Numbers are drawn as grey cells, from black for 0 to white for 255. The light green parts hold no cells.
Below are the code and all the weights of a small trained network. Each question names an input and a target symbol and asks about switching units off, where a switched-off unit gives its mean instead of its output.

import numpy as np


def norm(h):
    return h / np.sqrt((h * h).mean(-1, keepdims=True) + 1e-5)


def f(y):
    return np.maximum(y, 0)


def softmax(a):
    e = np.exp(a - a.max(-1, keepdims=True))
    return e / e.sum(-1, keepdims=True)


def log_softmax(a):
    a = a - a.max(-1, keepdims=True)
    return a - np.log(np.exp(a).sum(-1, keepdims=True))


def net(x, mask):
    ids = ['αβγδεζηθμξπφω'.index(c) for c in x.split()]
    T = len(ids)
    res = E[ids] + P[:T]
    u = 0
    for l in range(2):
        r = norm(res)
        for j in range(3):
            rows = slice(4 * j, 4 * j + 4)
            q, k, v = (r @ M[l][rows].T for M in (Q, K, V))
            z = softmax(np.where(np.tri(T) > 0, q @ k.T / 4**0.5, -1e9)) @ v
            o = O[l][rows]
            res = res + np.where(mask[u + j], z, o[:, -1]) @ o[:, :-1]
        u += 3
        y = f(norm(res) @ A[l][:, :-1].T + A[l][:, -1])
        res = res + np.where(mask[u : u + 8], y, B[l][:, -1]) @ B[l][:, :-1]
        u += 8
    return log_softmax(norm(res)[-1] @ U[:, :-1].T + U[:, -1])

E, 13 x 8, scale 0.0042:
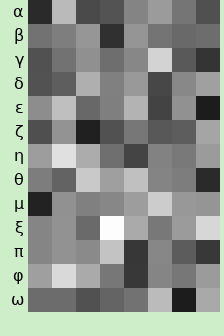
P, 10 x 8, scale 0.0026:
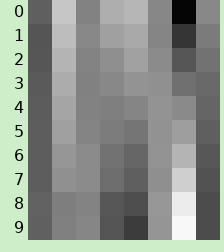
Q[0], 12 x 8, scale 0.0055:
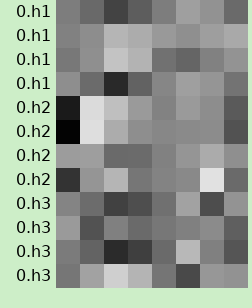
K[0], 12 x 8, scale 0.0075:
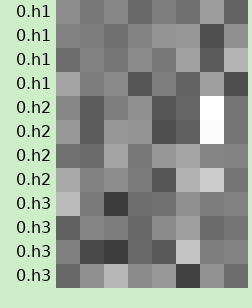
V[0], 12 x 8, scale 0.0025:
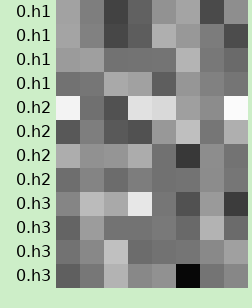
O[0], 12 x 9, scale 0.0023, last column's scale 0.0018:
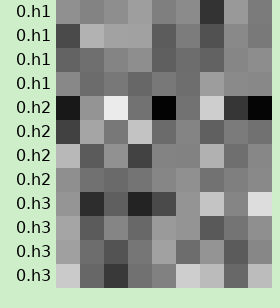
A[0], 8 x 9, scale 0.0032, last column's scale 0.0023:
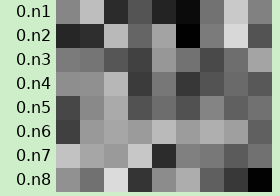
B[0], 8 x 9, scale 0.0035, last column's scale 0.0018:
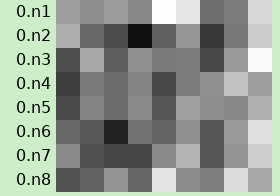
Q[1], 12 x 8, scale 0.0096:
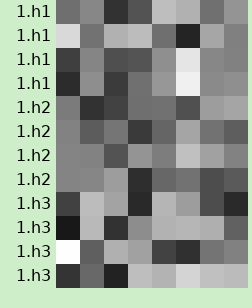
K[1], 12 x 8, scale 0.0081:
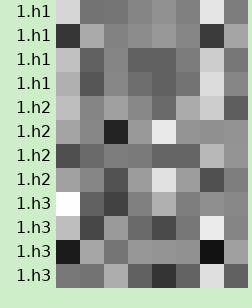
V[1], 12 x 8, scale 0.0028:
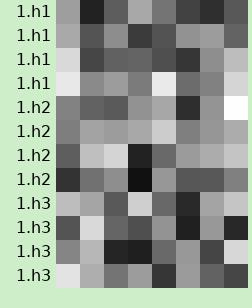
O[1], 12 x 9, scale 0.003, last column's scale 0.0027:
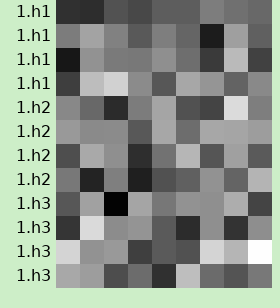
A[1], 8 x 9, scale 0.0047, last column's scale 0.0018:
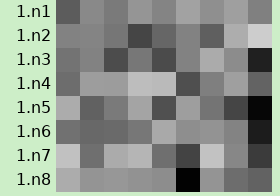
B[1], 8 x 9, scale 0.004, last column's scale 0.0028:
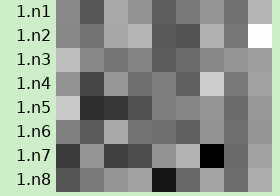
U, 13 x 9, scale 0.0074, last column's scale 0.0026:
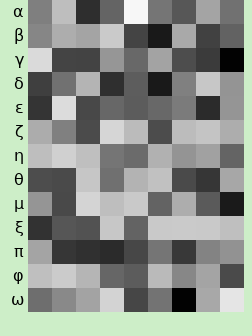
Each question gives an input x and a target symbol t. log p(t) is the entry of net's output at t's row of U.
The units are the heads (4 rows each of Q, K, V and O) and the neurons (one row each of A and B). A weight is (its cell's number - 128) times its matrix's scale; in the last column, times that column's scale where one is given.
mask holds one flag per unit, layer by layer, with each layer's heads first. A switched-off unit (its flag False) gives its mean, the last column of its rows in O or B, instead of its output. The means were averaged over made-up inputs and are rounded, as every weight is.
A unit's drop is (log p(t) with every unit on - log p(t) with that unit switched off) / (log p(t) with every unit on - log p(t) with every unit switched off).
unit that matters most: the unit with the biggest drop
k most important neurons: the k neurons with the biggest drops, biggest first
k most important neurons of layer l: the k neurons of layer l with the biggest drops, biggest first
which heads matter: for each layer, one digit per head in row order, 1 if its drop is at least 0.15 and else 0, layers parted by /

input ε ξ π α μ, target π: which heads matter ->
010 / 101
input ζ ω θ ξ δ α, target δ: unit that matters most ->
1.h3
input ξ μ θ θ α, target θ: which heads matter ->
000 / 001
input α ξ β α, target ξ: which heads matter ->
000 / 101
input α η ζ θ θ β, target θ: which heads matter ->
000 / 101
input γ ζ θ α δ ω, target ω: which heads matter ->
011 / 000
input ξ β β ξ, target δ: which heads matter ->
010 / 011
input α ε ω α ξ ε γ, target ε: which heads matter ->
010 / 001
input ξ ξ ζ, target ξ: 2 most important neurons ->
(0.n5, 1.n1)
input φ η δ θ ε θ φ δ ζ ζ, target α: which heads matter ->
011 / 000
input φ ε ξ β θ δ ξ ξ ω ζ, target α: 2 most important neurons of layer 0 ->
(0.n1, 0.n2)
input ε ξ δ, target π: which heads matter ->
000 / 000
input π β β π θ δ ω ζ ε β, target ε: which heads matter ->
000 / 001
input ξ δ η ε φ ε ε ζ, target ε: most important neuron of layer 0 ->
(0.n1)
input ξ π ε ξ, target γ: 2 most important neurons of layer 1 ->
(1.n5, 1.n7)
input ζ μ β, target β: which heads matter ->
011 / 100
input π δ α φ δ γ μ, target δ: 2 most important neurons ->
(0.n1, 0.n2)
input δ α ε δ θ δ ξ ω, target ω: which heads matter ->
001 / 000
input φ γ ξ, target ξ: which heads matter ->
000 / 100
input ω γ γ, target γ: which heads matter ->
010 / 100
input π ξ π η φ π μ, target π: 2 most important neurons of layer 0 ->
(0.n1, 0.n6)
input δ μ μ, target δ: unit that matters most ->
0.n2
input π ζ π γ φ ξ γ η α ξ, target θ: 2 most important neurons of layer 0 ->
(0.n1, 0.n7)
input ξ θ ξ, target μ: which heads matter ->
010 / 001
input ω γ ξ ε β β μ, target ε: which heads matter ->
010 / 001
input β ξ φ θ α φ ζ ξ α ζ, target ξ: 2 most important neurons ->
(0.n1, 1.n1)
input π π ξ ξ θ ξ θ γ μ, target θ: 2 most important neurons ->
(0.n6, 1.n2)
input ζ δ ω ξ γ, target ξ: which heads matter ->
001 / 001
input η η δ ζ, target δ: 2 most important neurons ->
(0.n2, 1.n2)
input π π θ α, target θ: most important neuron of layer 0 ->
(0.n2)
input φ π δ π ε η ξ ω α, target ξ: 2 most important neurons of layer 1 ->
(1.n1, 1.n7)
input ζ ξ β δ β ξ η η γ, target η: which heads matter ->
000 / 101
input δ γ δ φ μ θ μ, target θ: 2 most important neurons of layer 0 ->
(0.n1, 0.n7)
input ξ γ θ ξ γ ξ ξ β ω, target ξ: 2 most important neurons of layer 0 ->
(0.n2, 0.n6)
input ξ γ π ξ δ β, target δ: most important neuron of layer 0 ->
(0.n2)
